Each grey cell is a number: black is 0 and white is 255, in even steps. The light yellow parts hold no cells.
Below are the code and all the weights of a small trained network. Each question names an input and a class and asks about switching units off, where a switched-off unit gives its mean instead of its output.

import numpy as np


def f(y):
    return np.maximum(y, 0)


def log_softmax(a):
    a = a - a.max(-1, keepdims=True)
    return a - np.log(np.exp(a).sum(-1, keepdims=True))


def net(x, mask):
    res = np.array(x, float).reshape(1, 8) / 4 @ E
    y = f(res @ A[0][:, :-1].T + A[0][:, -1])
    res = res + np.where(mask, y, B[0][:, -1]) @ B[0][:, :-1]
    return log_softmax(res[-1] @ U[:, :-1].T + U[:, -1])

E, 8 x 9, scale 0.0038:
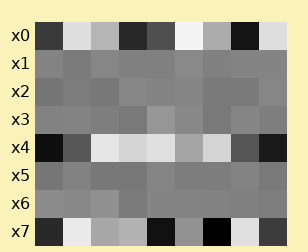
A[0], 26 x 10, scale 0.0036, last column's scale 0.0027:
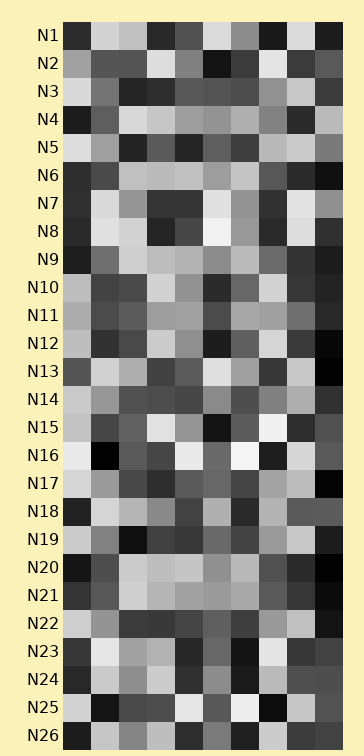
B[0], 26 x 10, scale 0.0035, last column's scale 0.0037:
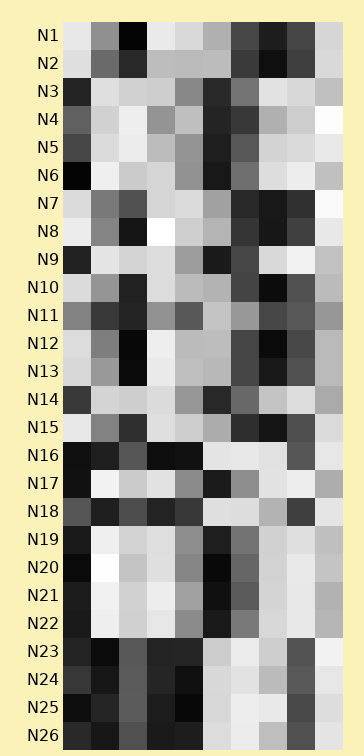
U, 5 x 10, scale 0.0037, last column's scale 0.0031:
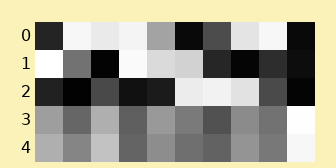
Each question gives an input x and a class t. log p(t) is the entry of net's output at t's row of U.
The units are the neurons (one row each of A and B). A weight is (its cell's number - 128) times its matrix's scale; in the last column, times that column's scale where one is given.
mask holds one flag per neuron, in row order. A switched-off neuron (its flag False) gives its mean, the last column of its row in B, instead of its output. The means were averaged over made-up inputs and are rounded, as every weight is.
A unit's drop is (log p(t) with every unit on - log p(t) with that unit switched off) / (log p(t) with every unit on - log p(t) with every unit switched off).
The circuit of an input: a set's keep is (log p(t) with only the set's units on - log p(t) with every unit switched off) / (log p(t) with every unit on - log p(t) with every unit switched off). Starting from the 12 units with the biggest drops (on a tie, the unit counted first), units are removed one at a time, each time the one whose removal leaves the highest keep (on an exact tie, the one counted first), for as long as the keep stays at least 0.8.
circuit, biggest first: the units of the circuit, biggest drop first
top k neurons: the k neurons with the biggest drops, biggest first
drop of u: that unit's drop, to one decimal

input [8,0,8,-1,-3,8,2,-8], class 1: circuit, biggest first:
(N8 N1)
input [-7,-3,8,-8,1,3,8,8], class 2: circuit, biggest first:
(N23 N26)
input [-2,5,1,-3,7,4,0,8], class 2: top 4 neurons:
(N26 N23 N24 N18)
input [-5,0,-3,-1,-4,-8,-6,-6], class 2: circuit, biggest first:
(N16)
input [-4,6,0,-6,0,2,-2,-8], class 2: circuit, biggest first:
(N16 N25)
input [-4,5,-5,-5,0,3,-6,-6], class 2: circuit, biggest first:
(N16 N25)
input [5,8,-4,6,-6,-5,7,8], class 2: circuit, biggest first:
(N23 N18)
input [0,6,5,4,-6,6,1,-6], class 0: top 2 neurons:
(N3 N19)
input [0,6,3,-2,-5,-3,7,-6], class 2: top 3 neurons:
(N16 N25 N4)
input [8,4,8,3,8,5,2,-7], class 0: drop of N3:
-0.1
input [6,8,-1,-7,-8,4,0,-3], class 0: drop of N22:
0.1
